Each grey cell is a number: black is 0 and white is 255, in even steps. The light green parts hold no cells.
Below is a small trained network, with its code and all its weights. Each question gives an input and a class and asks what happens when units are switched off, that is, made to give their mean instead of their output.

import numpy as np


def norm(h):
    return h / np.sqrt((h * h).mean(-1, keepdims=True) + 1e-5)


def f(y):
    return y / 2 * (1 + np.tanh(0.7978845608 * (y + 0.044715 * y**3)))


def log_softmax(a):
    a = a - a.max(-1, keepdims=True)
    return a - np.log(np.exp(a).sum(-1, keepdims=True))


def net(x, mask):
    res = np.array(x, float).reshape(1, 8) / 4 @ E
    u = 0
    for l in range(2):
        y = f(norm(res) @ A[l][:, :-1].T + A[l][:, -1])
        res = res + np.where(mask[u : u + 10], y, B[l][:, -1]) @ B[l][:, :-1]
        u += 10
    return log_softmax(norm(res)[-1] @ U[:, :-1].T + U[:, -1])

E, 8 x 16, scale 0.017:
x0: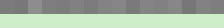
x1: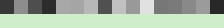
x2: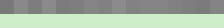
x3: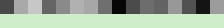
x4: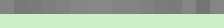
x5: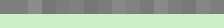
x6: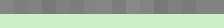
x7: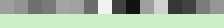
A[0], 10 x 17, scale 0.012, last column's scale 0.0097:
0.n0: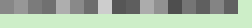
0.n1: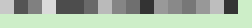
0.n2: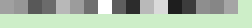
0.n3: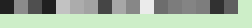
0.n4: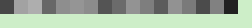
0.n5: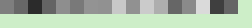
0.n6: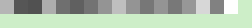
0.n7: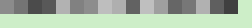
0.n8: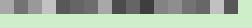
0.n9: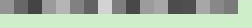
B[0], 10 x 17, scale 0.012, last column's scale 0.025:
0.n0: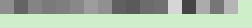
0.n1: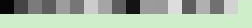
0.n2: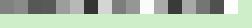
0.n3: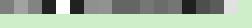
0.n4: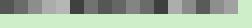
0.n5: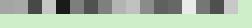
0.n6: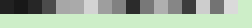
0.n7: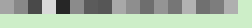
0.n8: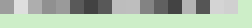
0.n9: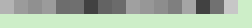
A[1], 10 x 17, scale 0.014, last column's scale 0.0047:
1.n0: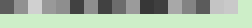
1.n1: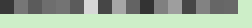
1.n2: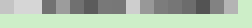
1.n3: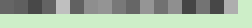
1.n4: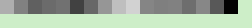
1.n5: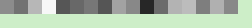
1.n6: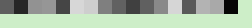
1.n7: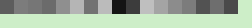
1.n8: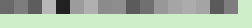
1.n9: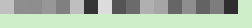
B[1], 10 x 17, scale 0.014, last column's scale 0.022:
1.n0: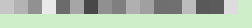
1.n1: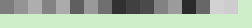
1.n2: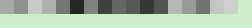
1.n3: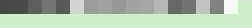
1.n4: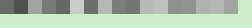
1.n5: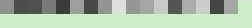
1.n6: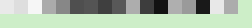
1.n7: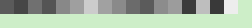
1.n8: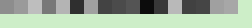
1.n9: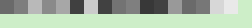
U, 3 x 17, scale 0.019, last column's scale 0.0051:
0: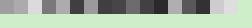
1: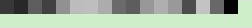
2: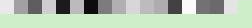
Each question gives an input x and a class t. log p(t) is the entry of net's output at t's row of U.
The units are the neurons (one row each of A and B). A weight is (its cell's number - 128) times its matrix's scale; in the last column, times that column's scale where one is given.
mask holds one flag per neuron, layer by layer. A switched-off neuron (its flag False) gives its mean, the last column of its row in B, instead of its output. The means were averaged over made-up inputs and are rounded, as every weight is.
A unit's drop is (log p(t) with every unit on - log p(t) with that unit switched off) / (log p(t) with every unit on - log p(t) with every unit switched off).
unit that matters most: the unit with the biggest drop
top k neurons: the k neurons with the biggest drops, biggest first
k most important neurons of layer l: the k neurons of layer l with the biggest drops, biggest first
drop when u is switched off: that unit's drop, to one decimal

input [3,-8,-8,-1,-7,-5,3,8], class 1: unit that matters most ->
0.n1
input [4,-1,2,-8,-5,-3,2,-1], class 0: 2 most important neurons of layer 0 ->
0.n2; 0.n6
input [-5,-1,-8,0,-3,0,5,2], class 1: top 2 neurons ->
0.n2; 1.n7
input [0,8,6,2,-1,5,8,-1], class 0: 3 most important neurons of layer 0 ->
0.n3; 0.n6; 0.n2
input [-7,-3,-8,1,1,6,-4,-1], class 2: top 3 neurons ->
0.n8; 0.n2; 0.n6
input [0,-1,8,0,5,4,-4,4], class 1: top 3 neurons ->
0.n2; 1.n7; 1.n6
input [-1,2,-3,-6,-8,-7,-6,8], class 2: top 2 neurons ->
0.n5; 0.n7
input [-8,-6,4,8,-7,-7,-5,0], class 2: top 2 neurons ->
0.n2; 0.n3
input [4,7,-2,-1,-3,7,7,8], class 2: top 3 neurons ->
0.n5; 0.n7; 0.n1
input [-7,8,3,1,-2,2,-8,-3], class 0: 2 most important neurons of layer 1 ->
1.n7; 1.n2
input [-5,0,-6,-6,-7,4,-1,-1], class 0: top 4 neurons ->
0.n2; 0.n6; 1.n8; 0.n3
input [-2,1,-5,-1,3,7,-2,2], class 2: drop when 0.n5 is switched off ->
0.1
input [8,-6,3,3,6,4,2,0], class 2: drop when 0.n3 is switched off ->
0.3
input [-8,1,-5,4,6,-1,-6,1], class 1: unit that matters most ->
0.n8
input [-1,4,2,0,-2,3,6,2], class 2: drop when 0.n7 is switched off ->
0.2
